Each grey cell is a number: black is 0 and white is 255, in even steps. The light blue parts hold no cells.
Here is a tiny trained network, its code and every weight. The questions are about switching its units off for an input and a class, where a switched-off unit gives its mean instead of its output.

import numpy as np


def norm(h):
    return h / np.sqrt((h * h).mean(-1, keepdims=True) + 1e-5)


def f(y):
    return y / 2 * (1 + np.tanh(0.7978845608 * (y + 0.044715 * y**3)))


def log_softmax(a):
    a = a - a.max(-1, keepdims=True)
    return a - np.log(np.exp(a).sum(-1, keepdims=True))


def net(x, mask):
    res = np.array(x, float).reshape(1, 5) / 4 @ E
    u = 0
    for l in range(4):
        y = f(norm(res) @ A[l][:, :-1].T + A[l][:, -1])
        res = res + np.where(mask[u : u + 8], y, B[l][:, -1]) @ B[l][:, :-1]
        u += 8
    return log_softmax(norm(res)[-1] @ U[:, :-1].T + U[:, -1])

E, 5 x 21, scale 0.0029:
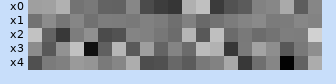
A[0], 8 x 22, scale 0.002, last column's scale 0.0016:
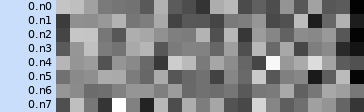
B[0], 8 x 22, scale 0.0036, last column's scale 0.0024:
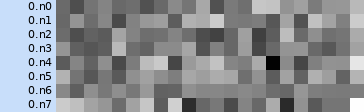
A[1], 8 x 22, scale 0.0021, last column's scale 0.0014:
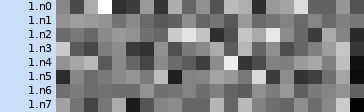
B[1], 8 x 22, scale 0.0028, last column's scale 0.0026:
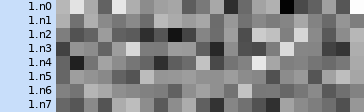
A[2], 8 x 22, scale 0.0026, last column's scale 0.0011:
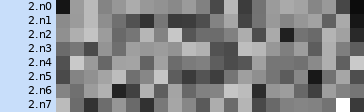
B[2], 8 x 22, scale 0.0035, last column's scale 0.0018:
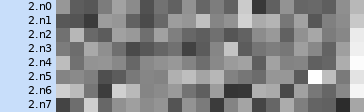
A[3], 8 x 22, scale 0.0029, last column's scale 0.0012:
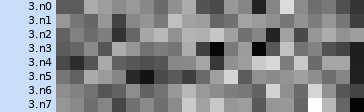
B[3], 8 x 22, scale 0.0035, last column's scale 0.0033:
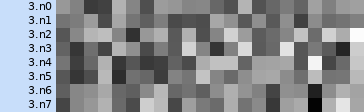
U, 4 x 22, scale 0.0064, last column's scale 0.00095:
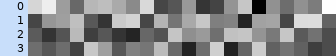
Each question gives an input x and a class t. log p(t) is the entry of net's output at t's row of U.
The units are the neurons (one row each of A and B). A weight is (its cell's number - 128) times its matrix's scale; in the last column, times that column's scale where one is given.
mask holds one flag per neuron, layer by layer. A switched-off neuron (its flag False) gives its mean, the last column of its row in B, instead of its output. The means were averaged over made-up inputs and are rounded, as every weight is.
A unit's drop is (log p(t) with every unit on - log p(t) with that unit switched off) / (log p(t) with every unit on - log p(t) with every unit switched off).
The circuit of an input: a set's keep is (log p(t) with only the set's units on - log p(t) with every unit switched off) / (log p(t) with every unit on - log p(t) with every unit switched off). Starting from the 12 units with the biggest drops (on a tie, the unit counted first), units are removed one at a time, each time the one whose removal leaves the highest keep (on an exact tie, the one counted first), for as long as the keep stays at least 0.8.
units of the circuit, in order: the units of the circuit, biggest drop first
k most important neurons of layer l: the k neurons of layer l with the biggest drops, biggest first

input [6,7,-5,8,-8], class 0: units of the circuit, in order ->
2.n6
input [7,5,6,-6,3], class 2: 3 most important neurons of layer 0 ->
0.n0, 0.n4, 0.n3
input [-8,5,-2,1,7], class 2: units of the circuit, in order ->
1.n2, 3.n4
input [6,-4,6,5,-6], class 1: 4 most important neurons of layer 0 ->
0.n7, 0.n4, 0.n3, 0.n2
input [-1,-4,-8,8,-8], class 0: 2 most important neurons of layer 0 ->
0.n1, 0.n5
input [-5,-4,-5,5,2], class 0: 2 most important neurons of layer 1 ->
1.n0, 1.n3
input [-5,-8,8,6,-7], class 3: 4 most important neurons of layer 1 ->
1.n3, 1.n7, 1.n5, 1.n4
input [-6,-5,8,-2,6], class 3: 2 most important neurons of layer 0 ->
0.n4, 0.n0
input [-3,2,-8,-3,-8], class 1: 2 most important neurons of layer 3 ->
3.n7, 3.n6
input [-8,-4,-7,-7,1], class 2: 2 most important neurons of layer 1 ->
1.n2, 1.n0
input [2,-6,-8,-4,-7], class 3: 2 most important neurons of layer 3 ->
3.n3, 3.n0
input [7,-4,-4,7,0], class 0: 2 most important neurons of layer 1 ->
1.n0, 1.n2
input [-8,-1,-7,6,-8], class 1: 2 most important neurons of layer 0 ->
0.n4, 0.n7
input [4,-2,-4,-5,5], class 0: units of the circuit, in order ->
0.n7
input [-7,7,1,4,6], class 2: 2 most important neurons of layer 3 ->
3.n4, 3.n7
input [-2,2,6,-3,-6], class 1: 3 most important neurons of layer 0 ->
0.n4, 0.n3, 0.n2
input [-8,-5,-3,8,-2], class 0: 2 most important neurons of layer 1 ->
1.n0, 1.n4
